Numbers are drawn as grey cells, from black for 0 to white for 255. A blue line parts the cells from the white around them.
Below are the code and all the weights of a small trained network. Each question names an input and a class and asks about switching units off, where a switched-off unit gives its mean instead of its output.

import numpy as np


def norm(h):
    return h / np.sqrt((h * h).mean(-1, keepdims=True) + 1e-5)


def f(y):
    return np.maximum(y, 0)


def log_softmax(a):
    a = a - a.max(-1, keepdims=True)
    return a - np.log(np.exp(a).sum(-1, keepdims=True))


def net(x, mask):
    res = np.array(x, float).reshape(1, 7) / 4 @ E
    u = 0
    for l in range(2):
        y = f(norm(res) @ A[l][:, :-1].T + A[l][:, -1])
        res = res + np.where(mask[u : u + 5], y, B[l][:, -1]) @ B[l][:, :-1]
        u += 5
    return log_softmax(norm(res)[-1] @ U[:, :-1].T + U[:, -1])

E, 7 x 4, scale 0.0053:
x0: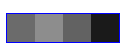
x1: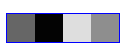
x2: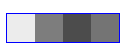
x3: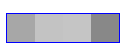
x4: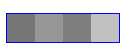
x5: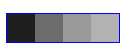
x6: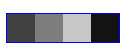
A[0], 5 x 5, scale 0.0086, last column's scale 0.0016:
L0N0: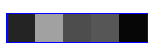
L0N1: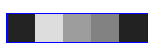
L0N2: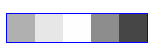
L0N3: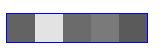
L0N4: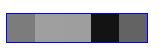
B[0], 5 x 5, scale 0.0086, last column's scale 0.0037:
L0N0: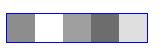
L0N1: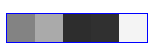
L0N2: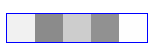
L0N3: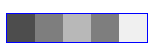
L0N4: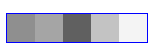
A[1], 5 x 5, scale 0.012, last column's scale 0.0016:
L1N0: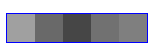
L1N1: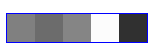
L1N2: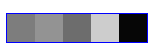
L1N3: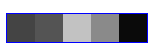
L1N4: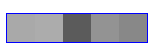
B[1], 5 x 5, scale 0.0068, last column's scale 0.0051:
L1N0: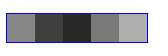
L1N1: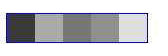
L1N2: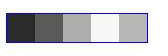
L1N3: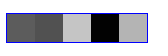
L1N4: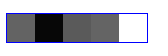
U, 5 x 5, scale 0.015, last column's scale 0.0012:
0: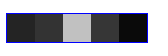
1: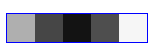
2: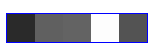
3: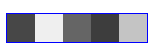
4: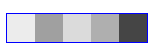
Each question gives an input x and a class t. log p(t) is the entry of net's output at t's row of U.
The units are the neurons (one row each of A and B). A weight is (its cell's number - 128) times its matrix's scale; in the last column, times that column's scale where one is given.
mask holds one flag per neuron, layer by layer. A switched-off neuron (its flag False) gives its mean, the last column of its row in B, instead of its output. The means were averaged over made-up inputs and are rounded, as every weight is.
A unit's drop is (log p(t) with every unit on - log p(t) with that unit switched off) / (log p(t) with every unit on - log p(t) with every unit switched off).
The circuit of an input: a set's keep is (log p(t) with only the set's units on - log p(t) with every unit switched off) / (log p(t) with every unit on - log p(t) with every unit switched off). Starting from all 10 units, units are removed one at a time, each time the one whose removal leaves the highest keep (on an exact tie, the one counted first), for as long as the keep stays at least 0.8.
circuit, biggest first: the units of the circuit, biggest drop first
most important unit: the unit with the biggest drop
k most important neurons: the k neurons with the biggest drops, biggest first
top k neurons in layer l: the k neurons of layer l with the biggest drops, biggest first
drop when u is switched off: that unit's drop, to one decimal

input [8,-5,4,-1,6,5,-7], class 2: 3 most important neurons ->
L0N1; L1N2; L0N3
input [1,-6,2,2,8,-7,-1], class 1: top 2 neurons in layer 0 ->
L0N0; L0N4
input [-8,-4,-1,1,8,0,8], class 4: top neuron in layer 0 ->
L0N2
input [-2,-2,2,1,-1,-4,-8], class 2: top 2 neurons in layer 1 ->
L1N2; L1N1
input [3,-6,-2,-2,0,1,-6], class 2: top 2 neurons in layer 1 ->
L1N2; L1N4
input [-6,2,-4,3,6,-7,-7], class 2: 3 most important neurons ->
L1N1; L1N2; L0N0
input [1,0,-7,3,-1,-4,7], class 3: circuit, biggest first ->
L0N1; L0N4
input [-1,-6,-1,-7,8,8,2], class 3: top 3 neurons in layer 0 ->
L0N1; L0N0; L0N4
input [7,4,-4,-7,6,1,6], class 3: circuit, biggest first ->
L0N0; L1N4
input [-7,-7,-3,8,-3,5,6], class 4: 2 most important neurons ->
L0N2; L1N1
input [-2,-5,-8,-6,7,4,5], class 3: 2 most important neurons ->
L0N1; L0N0
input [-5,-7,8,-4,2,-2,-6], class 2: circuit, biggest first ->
L1N2; L0N1
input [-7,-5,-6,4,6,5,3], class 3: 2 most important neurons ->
L0N1; L0N4
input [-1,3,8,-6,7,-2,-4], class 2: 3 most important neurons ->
L0N1; L1N2; L1N1
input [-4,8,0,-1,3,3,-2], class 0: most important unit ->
L1N3
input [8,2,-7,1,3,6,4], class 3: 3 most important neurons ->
L0N1; L0N0; L1N4
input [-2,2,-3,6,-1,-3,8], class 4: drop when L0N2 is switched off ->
0.2
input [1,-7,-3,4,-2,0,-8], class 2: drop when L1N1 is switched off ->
0.0
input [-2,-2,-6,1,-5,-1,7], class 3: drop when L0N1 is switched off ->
0.1
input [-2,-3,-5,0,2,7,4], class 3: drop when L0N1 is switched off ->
0.3
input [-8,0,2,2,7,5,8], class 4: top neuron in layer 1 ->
L1N4
